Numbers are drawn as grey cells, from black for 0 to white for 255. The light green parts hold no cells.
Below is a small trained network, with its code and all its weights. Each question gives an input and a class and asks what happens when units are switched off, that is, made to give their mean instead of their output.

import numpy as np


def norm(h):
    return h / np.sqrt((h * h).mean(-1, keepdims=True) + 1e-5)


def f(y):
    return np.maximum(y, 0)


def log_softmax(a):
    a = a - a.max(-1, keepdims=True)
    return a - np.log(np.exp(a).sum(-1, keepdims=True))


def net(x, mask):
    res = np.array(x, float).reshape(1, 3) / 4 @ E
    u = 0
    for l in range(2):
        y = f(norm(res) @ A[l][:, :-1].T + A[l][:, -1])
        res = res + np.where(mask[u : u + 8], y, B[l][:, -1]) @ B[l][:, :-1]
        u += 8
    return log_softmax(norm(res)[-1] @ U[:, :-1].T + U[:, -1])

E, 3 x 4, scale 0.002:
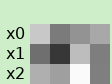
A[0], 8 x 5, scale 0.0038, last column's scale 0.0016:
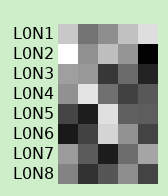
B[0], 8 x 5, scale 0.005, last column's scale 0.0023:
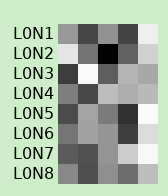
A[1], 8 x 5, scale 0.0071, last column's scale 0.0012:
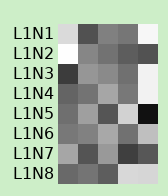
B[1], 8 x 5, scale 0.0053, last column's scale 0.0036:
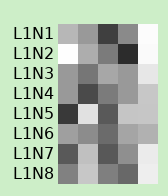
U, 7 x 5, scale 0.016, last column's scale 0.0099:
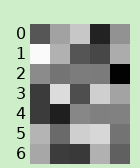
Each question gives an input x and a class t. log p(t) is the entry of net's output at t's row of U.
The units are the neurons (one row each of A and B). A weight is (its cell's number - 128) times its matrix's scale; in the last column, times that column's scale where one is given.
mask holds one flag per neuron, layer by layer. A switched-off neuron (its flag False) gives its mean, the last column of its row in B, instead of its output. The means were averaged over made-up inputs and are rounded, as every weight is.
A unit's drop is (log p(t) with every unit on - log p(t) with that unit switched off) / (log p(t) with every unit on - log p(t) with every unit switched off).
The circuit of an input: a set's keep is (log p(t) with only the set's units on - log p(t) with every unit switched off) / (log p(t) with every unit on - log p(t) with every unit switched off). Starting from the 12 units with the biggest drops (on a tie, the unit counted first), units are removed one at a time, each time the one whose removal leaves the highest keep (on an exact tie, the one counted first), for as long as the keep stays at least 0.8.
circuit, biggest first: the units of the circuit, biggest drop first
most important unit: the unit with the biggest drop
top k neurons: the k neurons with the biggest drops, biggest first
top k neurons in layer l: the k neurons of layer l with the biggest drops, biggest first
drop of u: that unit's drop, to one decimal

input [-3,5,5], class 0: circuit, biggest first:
[L1N2, L0N5]
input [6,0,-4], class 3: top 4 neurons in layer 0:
[L0N7, L0N3, L0N2, L0N6]
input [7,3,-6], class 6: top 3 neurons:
[L1N2, L0N7, L0N2]
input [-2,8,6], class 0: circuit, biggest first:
[L0N5, L1N2]
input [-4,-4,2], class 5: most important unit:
L0N2
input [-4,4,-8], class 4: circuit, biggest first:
[L1N1, L1N5, L1N2]
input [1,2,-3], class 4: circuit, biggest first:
[L1N2, L0N2, L1N1, L1N5]
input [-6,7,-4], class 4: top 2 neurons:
[L1N2, L1N8]
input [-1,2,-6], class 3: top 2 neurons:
[L0N1, L1N8]
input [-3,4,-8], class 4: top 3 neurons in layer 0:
[L0N8, L0N3, L0N2]
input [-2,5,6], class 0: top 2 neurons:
[L0N5, L1N1]
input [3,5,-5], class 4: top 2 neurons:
[L1N2, L0N2]
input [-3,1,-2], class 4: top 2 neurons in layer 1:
[L1N2, L1N1]
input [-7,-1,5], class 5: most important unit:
L1N3
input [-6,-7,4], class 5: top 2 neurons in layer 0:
[L0N4, L0N2]
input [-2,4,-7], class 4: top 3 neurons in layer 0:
[L0N8, L0N3, L0N2]
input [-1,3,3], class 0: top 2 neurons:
[L0N5, L1N1]
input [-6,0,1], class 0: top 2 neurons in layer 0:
[L0N7, L0N6]
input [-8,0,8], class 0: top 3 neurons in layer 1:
[L1N2, L1N1, L1N5]
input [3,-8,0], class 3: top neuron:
[L0N3]
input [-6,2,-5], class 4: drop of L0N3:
0.2
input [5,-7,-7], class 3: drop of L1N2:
0.0
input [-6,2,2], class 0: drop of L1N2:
0.1
